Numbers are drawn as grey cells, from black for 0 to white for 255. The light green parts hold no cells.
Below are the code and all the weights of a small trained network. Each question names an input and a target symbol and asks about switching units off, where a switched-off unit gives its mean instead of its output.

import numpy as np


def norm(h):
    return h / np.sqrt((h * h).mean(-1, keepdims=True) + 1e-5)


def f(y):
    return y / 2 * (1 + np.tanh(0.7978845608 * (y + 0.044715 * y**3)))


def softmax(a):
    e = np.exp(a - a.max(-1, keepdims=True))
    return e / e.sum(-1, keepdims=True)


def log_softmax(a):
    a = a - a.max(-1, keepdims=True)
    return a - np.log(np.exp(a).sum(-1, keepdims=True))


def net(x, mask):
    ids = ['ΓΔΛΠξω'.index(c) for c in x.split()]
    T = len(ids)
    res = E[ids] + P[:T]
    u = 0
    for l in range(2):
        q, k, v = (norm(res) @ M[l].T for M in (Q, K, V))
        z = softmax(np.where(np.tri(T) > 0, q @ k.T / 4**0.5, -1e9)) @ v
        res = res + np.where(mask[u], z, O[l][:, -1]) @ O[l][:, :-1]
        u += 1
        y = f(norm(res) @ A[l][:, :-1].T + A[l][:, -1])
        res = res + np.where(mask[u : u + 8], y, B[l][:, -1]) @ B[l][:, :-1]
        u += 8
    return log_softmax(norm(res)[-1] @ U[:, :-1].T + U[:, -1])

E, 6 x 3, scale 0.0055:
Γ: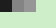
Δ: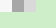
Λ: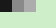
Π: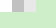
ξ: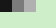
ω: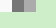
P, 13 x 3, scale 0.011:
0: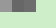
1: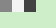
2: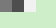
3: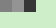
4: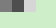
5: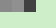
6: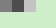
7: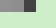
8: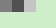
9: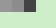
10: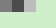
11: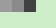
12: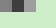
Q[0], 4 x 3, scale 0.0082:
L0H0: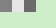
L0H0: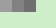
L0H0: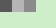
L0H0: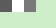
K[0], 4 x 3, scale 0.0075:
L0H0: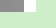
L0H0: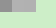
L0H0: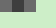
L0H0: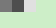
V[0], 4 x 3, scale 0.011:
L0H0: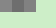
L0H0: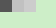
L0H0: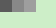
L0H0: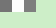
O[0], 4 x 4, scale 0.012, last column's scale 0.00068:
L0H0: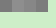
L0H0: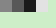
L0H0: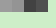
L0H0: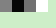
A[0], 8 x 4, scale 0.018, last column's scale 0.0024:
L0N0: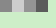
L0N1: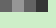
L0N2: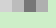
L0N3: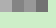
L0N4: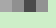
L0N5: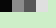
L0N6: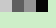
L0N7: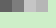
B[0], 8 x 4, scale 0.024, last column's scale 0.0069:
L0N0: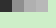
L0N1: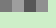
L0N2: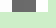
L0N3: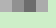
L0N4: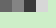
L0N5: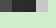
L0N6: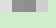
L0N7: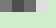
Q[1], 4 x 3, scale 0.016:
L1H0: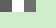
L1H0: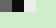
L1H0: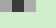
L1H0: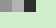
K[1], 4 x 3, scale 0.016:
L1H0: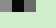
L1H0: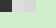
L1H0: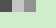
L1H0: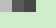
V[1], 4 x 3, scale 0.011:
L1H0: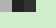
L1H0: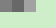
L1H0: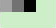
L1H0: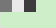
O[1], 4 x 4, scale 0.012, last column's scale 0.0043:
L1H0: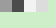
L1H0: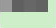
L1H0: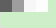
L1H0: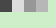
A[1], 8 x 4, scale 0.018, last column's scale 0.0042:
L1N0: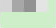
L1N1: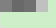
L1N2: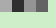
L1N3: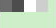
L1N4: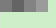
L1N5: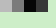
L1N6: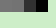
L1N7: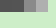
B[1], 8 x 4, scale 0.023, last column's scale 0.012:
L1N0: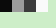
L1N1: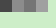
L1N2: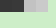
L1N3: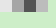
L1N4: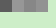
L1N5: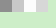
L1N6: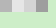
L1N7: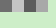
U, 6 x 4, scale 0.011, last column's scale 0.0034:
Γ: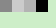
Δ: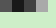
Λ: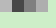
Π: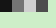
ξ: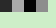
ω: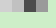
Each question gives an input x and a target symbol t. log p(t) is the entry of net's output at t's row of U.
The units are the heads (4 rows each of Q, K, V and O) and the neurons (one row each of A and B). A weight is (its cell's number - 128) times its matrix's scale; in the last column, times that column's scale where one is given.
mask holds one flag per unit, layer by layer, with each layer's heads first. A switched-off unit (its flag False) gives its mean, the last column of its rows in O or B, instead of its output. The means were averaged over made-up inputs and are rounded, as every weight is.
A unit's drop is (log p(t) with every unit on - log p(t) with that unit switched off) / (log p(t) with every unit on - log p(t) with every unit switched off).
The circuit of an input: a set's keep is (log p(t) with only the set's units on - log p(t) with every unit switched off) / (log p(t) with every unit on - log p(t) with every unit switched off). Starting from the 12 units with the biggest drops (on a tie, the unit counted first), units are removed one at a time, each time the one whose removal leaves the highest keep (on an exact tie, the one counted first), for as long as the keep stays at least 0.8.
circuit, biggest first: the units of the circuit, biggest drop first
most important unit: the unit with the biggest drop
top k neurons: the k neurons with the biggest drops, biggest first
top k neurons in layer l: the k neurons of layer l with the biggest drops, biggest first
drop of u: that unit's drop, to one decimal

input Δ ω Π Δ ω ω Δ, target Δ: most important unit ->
L0N2
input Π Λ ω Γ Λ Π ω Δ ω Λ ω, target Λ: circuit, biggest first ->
(L1N3 L1H0 L1N2 L1N5)
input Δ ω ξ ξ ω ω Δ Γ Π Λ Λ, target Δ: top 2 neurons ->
(L0N2 L0N5)
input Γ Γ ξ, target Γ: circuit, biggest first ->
(L1H0 L0N0 L0H0 L1N5)
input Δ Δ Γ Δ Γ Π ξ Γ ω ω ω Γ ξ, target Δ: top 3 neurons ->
(L0N2 L0N5 L1N5)
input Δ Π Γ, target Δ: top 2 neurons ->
(L0N2 L1N5)
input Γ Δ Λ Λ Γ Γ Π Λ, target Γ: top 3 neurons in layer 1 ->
(L1N6 L1N0 L1N5)
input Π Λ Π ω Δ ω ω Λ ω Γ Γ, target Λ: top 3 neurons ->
(L0N5 L1N0 L1N3)
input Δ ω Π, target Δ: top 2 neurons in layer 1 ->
(L1N5 L1N2)
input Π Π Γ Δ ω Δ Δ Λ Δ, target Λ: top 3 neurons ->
(L0N2 L1N3 L0N5)
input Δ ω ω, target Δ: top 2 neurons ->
(L0N2 L1N5)
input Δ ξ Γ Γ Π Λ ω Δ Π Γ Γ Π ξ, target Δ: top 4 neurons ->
(L0N5 L1N5 L1N2 L1N0)
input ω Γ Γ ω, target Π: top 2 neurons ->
(L1N3 L1N0)
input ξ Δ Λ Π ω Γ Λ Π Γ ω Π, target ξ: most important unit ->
L0N0
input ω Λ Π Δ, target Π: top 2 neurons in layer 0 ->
(L0N2 L0N0)
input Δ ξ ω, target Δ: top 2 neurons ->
(L0N5 L1N5)
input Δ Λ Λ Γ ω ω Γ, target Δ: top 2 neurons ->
(L0N5 L1N5)
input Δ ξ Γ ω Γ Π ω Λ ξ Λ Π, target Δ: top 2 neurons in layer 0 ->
(L0N5 L0N0)
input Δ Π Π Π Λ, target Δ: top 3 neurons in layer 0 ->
(L0N2 L0N5 L0N4)
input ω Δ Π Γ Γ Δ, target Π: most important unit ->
L0H0
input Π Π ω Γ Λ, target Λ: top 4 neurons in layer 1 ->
(L1N0 L1N3 L1N2 L1N5)
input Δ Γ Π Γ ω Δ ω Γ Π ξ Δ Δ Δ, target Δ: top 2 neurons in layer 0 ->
(L0N5 L0N0)
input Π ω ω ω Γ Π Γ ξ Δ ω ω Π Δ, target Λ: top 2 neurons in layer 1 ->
(L1N3 L1N2)
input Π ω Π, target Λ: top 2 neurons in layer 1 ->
(L1N3 L1N2)
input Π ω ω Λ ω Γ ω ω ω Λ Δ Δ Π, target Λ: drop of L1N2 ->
0.3
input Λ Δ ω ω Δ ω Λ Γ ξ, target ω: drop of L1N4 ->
0.0
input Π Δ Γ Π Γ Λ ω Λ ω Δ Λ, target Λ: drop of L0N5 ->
0.4
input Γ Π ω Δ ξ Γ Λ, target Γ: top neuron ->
(L0N0)
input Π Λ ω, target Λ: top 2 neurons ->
(L0N5 L1N3)
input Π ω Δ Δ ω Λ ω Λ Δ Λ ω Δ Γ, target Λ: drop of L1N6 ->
0.1
